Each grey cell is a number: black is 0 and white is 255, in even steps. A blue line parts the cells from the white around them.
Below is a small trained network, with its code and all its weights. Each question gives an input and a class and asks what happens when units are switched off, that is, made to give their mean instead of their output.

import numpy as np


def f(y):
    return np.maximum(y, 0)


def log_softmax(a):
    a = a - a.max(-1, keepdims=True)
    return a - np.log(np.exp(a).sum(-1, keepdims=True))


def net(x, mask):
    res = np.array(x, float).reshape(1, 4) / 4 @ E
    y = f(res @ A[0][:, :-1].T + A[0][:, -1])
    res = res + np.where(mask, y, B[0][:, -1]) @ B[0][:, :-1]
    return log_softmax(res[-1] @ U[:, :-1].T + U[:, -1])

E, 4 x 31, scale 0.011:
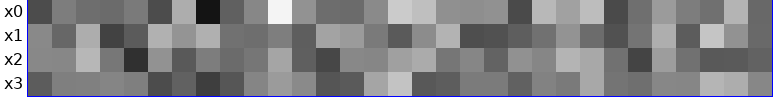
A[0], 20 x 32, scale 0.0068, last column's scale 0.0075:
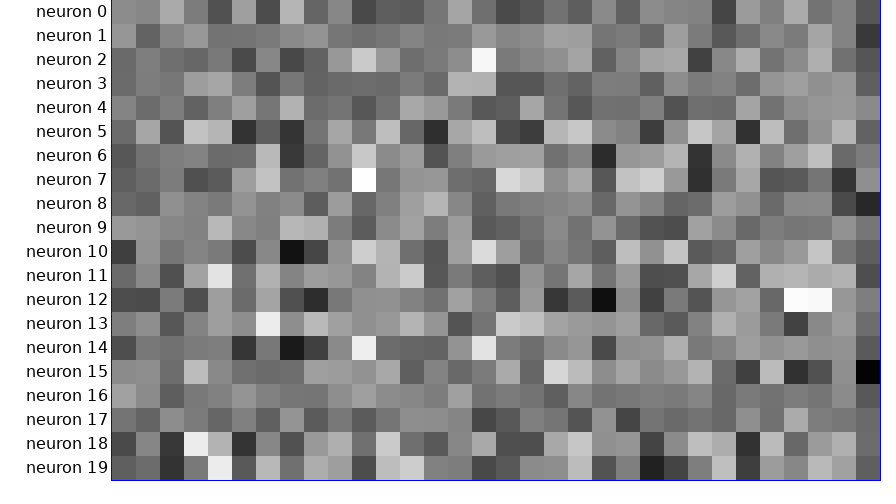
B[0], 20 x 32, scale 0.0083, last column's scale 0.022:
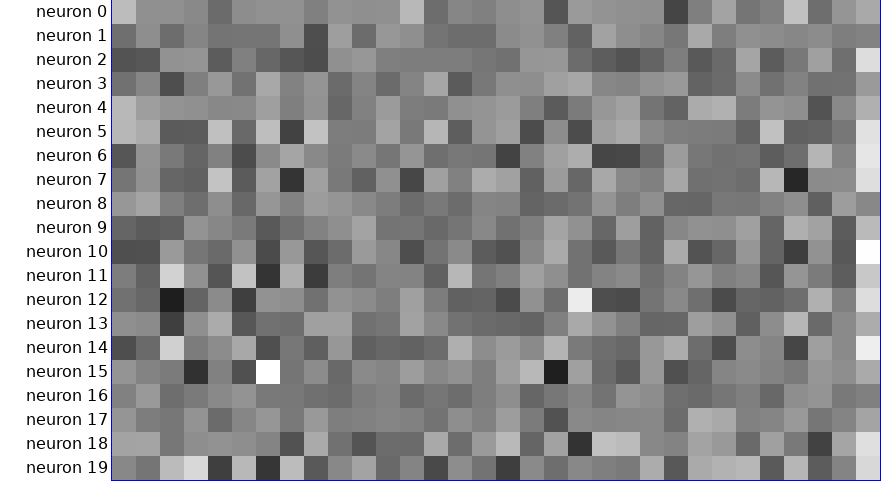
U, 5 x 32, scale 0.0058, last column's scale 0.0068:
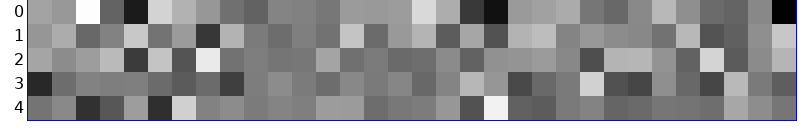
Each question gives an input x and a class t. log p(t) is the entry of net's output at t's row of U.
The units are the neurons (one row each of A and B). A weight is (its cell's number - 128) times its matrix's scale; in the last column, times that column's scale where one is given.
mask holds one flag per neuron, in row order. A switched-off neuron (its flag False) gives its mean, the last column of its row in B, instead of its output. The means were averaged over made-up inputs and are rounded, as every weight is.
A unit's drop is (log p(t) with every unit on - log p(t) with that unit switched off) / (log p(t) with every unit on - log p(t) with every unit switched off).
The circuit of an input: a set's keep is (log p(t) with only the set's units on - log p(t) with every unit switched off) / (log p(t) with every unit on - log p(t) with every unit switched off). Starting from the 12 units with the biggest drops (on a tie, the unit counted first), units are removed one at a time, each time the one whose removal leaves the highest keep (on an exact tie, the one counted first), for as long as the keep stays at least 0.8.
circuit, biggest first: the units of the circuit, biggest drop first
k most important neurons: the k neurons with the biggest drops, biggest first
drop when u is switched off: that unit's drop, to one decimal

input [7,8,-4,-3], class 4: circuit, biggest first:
neuron 12
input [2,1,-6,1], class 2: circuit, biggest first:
neuron 19; neuron 7
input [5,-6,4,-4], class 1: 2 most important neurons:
neuron 12; neuron 7
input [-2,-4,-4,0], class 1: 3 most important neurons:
neuron 5; neuron 18; neuron 0
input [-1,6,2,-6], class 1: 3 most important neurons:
neuron 19; neuron 11; neuron 7
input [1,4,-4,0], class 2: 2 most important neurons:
neuron 5; neuron 7
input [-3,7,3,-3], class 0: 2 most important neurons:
neuron 19; neuron 12
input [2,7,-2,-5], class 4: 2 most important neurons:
neuron 18; neuron 5
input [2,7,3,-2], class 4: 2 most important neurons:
neuron 18; neuron 5
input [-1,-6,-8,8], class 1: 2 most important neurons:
neuron 5; neuron 18
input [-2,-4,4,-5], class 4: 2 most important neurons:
neuron 19; neuron 18
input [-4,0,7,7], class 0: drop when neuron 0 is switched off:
0.2
